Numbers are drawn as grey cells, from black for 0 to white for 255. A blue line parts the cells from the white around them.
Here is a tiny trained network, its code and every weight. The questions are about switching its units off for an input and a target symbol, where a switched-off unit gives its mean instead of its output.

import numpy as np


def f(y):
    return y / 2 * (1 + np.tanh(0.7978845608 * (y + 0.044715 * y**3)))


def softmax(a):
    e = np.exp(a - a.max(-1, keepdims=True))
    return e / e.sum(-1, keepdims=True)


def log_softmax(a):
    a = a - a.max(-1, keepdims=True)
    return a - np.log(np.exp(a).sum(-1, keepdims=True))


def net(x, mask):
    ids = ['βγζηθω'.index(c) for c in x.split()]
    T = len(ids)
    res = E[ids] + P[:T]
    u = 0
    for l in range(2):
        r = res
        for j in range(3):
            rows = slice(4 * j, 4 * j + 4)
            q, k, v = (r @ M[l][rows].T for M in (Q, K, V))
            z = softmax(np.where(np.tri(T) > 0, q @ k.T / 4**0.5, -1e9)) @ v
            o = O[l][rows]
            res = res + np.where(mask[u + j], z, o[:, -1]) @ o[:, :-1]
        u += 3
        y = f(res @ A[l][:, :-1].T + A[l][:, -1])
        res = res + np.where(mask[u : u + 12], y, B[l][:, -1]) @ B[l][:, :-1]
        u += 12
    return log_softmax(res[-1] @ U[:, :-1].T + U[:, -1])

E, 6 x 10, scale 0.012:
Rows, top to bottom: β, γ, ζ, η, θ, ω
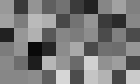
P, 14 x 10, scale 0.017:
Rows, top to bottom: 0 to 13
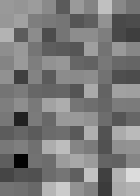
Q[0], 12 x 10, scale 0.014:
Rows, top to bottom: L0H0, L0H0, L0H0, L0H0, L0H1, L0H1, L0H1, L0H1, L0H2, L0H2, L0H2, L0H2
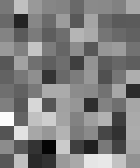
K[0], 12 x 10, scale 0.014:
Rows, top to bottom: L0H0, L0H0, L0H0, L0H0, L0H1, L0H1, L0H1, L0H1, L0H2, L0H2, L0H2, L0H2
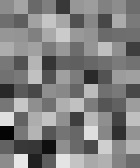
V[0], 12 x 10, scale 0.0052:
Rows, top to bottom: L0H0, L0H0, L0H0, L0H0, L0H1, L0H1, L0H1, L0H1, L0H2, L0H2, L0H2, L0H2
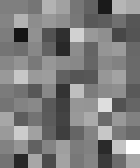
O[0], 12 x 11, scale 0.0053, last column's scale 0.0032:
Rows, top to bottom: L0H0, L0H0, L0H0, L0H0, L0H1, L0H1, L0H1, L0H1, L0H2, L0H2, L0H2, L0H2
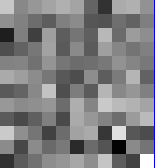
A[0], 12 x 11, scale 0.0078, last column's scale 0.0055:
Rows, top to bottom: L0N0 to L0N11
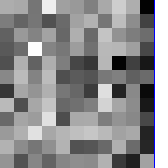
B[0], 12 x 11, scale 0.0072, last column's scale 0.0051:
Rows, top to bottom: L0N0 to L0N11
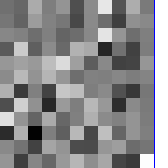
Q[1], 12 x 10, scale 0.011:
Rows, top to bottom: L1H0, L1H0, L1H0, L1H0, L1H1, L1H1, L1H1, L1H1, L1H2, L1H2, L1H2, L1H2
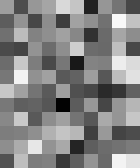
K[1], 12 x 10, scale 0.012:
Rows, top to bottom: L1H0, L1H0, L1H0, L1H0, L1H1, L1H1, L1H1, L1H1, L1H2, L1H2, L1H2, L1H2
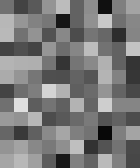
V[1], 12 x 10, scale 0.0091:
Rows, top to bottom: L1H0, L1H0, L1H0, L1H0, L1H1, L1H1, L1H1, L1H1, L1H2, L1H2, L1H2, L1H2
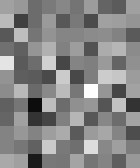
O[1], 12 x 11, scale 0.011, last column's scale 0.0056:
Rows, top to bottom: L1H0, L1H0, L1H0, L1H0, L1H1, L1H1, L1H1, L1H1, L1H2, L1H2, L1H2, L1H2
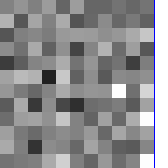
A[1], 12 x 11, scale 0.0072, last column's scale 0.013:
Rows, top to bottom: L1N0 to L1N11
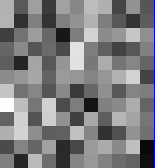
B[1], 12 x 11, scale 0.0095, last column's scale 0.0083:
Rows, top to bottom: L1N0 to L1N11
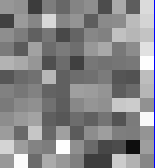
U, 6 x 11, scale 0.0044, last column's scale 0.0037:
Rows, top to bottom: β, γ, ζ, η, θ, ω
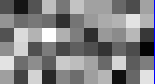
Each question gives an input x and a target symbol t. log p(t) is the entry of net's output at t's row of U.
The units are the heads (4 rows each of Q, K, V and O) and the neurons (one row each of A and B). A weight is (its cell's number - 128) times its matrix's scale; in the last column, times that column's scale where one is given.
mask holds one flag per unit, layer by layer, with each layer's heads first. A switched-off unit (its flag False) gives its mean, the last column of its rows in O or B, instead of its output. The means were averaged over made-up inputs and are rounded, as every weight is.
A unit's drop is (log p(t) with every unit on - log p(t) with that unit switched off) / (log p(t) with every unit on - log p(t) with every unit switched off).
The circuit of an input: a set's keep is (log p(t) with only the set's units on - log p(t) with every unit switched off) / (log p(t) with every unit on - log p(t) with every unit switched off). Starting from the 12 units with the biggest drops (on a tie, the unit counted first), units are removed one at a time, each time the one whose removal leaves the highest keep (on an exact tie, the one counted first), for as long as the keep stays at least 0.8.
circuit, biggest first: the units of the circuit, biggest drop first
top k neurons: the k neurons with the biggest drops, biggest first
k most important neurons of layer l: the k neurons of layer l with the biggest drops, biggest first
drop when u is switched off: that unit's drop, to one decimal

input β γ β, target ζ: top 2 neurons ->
(L1N11; L1N1)
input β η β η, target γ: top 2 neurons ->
(L0N3; L0N7)
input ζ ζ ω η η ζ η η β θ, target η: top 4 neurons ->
(L0N3; L1N10; L1N8; L0N11)
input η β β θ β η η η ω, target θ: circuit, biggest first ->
(L1H1)
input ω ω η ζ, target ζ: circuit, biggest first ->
(L0N9; L1H2; L0H1)
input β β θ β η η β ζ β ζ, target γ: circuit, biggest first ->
(L1N2; L1H2)
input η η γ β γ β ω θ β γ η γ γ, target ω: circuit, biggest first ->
(L1H0; L1H1; L0H1)
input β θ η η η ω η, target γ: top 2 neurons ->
(L0N7; L0N3)
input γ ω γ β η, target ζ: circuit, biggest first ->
(L1H2; L0N4)
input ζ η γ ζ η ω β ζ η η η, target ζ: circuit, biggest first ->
(L0H2; L1H2)
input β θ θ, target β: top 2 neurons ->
(L0N11; L1N1)
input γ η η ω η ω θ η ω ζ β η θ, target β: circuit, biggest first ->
(L1H1; L0N8; L0H2)
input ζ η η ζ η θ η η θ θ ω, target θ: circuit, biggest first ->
(L0H2; L1H1)
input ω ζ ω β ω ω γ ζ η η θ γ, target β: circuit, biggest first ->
(L0H2; L1H2; L1N1)
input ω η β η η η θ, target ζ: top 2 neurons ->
(L0N9; L1N5)
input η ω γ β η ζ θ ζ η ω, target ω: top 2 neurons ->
(L0N2; L1N6)
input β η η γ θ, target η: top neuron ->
(L1N8)
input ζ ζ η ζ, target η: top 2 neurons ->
(L0N3; L1N10)
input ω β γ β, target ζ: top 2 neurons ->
(L0N9; L1N5)
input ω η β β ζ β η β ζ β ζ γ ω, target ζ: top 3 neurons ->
(L0N9; L1N5; L0N3)
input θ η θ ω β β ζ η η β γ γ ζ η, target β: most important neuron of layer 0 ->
(L0N11)
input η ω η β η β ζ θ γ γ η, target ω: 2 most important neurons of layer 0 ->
(L0N11; L0N4)
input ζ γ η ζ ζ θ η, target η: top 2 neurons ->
(L1N10; L0N3)
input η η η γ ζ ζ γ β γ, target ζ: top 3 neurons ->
(L1N11; L1N1; L0N11)
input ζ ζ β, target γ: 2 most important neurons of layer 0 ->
(L0N2; L0N11)
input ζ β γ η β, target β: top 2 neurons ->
(L0N11; L1N4)
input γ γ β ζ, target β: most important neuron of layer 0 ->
(L0N8)
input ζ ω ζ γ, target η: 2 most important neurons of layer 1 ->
(L1N10; L1N8)
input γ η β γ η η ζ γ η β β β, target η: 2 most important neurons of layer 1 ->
(L1N11; L1N0)
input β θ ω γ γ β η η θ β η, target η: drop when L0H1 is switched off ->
0.4
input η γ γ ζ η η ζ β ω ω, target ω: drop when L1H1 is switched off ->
0.2
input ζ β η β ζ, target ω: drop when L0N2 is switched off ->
0.0
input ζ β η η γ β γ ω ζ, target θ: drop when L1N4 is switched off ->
0.1
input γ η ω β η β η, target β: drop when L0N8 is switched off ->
0.2
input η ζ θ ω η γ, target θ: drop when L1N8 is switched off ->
0.0
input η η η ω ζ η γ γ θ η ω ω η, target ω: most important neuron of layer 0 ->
(L0N2)
